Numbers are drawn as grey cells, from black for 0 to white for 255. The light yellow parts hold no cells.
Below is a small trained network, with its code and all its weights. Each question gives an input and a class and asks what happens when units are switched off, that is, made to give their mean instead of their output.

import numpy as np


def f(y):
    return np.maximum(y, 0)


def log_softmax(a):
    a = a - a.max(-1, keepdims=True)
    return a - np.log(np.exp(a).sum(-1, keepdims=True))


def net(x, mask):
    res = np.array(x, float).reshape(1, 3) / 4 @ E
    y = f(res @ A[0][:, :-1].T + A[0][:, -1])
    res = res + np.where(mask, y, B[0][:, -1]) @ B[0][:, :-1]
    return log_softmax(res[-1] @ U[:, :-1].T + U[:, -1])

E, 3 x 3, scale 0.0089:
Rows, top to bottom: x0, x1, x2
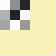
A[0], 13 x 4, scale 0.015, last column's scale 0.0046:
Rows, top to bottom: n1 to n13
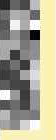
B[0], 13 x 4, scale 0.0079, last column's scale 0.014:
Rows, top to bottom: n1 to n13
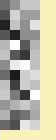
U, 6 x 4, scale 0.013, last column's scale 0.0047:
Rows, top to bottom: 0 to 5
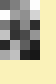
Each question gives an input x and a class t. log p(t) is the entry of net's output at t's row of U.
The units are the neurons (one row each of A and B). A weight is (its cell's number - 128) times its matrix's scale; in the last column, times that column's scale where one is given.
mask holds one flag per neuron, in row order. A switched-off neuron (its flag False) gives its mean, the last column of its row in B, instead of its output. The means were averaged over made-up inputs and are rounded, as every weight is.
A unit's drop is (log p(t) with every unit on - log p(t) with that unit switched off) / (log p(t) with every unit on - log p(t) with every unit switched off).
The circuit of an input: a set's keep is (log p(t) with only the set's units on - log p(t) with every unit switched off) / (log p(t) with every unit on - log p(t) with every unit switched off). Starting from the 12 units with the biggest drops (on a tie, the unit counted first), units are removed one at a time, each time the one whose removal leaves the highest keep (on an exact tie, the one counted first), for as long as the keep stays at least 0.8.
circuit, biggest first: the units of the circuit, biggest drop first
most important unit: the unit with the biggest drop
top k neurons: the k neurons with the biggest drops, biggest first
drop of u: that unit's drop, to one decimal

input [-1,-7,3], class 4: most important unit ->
n3
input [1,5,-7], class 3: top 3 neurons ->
n6, n3, n7
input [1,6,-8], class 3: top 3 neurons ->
n6, n3, n7
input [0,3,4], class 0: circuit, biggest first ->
n10, n6
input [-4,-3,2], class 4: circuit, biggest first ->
n3, n9
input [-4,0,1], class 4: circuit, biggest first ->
n9, n3
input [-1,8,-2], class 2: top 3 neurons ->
n10, n13, n8
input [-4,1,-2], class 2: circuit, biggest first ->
n3, n8
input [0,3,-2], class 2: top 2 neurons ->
n10, n5
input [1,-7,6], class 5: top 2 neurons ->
n5, n10
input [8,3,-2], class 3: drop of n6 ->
0.1
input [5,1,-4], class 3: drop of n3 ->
0.1
